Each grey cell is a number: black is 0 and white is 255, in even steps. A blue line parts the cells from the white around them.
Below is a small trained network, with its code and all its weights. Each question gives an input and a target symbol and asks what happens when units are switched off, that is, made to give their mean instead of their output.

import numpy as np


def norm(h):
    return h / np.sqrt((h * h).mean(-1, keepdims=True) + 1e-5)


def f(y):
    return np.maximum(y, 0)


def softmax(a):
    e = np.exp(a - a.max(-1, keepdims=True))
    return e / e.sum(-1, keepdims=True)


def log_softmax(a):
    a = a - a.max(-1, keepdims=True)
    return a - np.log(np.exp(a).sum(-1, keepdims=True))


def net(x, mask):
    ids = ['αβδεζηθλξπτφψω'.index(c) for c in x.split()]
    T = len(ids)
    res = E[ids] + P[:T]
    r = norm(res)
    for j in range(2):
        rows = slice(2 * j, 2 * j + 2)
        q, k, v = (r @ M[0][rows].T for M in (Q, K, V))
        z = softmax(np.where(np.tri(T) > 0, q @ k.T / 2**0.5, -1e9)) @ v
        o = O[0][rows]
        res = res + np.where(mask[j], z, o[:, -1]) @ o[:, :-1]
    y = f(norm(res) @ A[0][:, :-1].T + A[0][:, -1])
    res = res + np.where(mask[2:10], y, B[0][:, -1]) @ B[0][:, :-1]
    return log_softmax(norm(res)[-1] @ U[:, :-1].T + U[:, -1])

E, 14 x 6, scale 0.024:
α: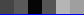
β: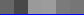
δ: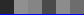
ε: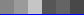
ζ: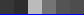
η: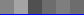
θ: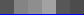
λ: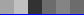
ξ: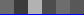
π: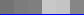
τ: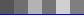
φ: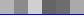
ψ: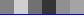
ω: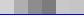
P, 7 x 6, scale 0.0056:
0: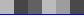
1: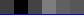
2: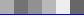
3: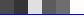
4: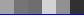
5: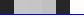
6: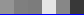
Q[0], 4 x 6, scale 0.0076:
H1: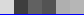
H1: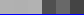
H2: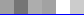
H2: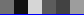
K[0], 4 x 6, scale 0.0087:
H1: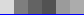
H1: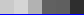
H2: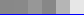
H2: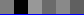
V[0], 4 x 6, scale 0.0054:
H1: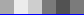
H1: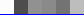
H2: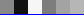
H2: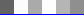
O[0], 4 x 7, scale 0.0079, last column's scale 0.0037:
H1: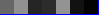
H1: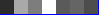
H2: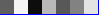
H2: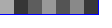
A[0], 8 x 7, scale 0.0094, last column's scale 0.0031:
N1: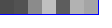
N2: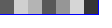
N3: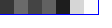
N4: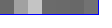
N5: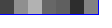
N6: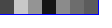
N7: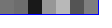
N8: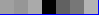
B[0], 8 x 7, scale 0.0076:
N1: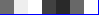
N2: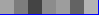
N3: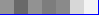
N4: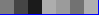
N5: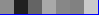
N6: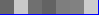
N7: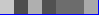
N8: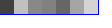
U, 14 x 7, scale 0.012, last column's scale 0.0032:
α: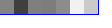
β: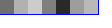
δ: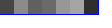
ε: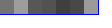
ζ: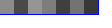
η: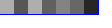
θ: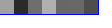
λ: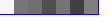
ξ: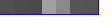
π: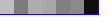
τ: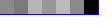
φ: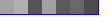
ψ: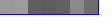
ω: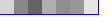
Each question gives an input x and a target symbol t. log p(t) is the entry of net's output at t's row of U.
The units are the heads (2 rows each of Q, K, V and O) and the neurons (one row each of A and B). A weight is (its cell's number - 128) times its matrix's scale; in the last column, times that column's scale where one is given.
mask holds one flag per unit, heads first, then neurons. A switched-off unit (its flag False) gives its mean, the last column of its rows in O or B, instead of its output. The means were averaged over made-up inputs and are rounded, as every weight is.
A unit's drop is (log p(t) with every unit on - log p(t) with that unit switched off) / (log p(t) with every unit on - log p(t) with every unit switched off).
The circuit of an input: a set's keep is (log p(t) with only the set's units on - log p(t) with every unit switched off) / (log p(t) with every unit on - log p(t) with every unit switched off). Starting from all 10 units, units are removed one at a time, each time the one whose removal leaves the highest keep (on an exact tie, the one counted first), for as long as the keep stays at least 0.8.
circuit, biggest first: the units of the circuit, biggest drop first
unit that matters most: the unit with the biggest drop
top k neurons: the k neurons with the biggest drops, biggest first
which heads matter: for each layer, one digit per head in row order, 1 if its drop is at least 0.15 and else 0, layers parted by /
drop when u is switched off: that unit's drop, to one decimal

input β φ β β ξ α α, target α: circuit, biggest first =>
H1, N7
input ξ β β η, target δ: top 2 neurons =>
N1, N8
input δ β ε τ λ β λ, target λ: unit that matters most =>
H2
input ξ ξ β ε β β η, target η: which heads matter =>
01
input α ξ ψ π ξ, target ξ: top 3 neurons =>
N5, N1, N4
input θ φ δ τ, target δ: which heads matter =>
11
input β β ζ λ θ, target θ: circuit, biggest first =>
N5, H1, N1
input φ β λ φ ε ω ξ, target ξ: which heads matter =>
00
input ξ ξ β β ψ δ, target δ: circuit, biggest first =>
N1, N2, N4
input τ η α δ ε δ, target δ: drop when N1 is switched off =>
0.3
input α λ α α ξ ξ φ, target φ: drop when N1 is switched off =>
0.2
